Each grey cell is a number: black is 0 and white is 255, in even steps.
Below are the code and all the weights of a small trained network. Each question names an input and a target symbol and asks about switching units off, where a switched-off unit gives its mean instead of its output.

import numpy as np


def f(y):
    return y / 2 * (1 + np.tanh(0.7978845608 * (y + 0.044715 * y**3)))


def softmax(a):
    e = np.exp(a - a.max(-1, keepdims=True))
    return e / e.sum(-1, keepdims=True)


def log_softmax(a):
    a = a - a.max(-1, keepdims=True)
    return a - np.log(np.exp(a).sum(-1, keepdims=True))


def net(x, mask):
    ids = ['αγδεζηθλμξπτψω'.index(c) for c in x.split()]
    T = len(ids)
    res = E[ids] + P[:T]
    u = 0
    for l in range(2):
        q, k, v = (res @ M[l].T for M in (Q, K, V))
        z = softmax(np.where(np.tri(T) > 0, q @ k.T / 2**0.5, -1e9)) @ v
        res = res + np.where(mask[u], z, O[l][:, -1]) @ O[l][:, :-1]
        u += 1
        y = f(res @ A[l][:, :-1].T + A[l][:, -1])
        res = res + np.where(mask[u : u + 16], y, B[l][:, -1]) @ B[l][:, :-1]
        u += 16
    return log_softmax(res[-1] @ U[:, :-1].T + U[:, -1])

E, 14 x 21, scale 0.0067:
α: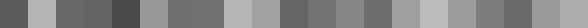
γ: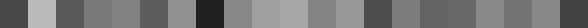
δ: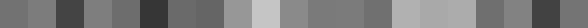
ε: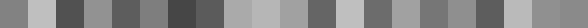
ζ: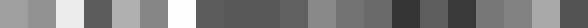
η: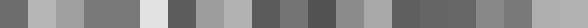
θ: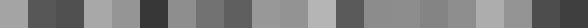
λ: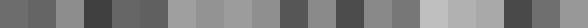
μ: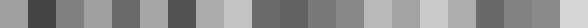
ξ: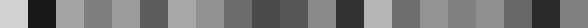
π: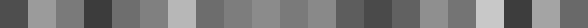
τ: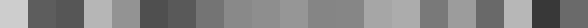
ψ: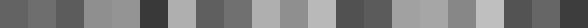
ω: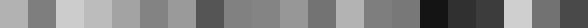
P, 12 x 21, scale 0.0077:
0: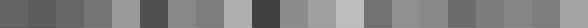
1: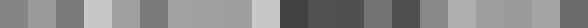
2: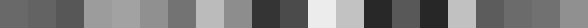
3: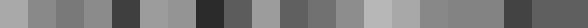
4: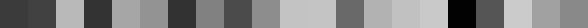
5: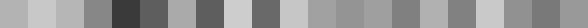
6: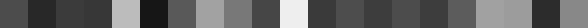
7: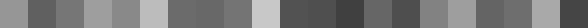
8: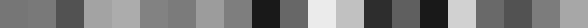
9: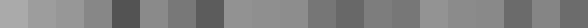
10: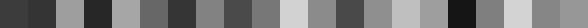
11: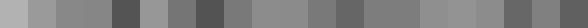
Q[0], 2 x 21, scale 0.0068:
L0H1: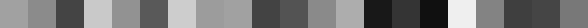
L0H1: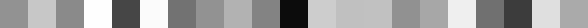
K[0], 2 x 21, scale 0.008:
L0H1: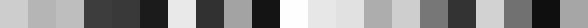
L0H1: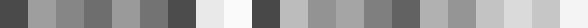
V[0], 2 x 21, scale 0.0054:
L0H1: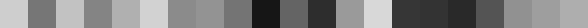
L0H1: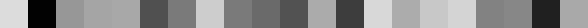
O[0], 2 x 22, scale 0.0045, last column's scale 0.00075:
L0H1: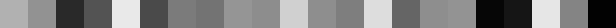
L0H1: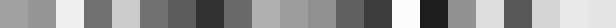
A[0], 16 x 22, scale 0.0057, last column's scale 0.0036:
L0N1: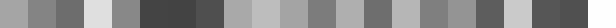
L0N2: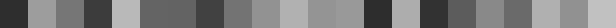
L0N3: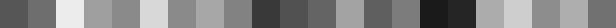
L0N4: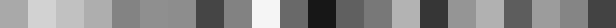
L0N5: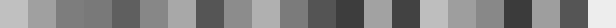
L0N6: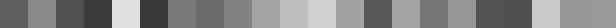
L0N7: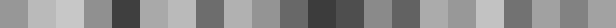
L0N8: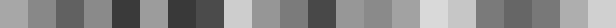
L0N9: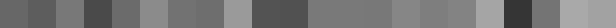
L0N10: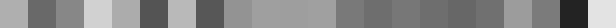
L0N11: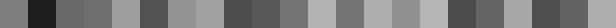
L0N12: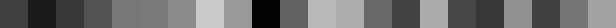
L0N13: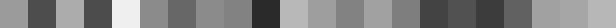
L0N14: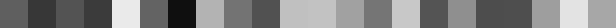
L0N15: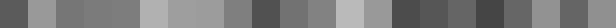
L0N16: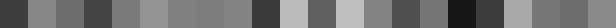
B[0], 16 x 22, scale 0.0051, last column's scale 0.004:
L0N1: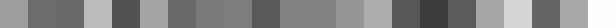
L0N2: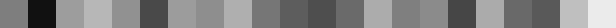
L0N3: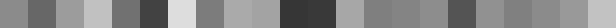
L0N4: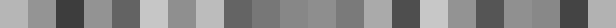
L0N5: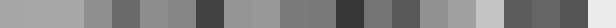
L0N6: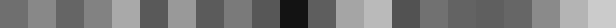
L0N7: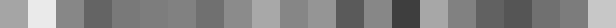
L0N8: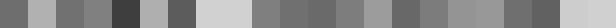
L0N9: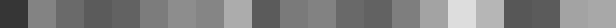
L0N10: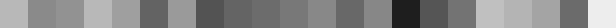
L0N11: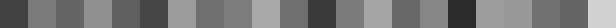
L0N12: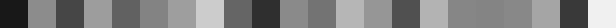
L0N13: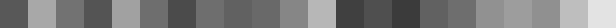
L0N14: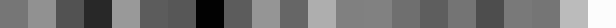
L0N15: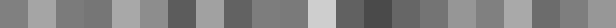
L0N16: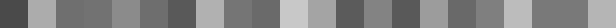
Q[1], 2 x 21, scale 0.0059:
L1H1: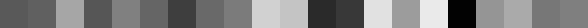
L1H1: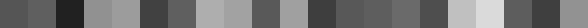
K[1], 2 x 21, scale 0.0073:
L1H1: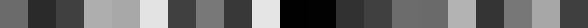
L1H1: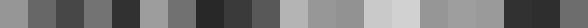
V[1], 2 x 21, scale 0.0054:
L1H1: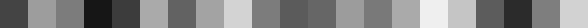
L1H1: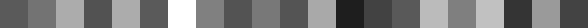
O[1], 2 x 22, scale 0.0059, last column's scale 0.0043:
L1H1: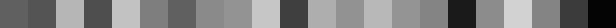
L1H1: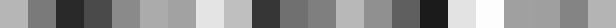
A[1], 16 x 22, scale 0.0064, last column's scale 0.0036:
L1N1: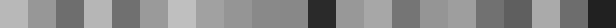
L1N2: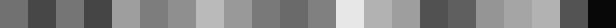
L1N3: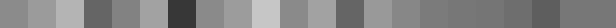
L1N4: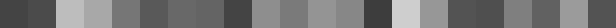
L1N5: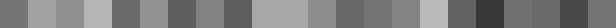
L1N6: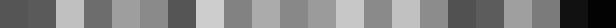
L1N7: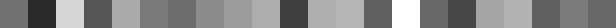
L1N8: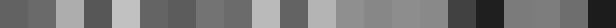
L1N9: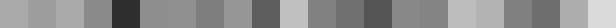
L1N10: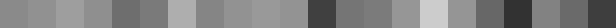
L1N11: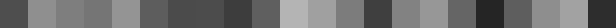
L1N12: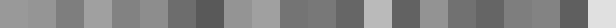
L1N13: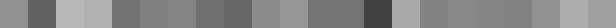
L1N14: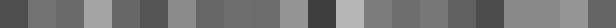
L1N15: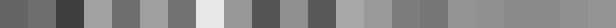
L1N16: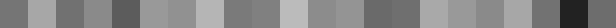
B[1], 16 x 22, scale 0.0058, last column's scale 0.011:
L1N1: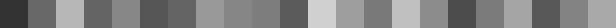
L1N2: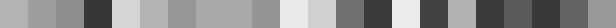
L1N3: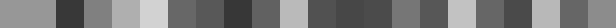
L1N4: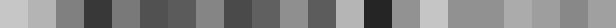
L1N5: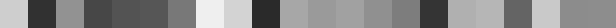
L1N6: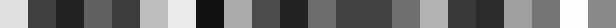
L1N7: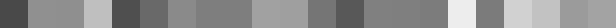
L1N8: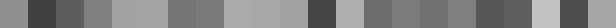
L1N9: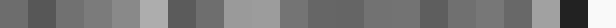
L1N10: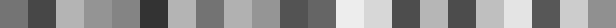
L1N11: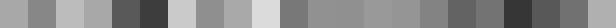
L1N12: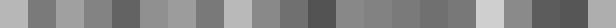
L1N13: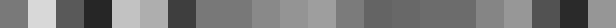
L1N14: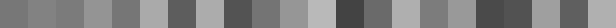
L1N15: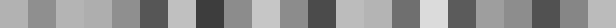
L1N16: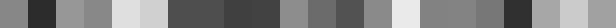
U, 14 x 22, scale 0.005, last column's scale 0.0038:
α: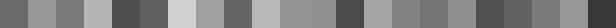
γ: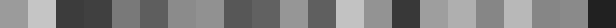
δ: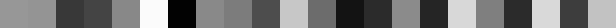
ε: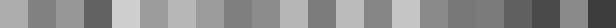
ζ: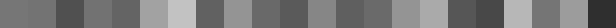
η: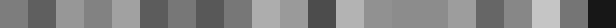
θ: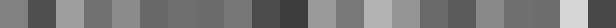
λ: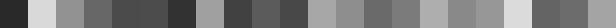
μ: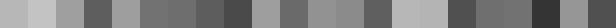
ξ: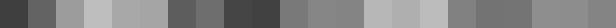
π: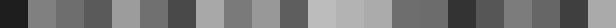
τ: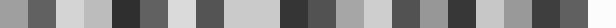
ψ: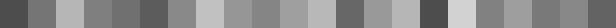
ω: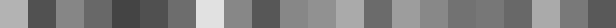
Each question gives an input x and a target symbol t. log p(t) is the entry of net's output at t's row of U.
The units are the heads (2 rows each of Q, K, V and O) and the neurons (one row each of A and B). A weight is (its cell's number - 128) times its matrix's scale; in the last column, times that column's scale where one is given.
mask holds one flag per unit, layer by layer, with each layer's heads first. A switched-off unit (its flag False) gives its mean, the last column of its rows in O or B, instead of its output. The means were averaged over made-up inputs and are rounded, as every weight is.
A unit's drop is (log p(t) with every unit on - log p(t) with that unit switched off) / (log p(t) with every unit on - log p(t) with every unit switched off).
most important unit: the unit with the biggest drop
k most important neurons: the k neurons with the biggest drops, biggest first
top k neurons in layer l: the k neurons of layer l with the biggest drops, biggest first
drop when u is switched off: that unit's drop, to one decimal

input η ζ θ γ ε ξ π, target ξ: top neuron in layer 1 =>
(L1N16)
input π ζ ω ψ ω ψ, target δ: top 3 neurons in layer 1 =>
(L1N9, L1N16, L1N11)
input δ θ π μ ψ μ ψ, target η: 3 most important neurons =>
(L1N8, L1N7, L0N8)
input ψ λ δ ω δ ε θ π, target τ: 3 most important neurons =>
(L1N10, L0N13, L0N16)
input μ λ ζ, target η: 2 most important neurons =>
(L1N8, L1N7)
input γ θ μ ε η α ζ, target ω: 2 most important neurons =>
(L1N5, L0N1)
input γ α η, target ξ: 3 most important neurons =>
(L1N16, L0N12, L1N15)
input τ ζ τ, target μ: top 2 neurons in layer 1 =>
(L1N11, L1N4)
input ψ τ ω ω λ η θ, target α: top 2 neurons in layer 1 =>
(L1N11, L1N14)
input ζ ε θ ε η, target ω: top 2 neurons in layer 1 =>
(L1N5, L1N4)
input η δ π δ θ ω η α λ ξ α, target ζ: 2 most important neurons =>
(L1N6, L0N8)
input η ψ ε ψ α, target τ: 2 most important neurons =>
(L1N15, L0N3)
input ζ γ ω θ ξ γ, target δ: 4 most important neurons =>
(L1N9, L0N3, L1N11, L0N11)
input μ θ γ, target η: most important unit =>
L1H1
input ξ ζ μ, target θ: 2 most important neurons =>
(L0N14, L0N6)
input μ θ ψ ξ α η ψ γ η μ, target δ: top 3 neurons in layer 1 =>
(L1N3, L1N11, L1N9)
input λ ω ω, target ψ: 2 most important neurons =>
(L1N7, L1N2)
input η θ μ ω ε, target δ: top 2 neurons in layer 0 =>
(L0N10, L0N12)
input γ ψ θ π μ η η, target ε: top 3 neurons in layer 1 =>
(L1N2, L1N15, L1N16)
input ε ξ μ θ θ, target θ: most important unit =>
L0H1
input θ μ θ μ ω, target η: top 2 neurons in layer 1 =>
(L1N8, L1N7)
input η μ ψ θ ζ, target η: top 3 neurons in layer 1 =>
(L1N8, L1N7, L1N4)
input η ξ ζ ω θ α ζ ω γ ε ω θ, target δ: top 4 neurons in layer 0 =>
(L0N2, L0N3, L0N6, L0N12)
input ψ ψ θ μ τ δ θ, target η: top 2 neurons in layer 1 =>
(L1N8, L1N7)
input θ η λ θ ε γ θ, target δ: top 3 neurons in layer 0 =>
(L0N10, L0N1, L0N12)
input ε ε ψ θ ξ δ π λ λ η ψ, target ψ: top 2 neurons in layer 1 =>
(L1N7, L1N2)
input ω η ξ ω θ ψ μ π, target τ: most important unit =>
L1N10
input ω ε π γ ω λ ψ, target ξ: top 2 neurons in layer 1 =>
(L1N16, L1N15)
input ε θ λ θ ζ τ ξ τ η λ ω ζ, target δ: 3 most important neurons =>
(L1N9, L1N15, L0N3)
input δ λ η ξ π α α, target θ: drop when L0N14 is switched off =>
0.1
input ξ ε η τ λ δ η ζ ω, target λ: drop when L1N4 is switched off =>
0.2
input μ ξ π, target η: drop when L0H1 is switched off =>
0.4
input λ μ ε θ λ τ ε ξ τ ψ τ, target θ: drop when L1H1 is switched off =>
0.2
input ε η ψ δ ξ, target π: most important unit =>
L0H1
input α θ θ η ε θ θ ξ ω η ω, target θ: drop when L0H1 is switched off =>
0.7
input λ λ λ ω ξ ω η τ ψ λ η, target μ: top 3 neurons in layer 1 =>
(L1N11, L1N4, L1N13)
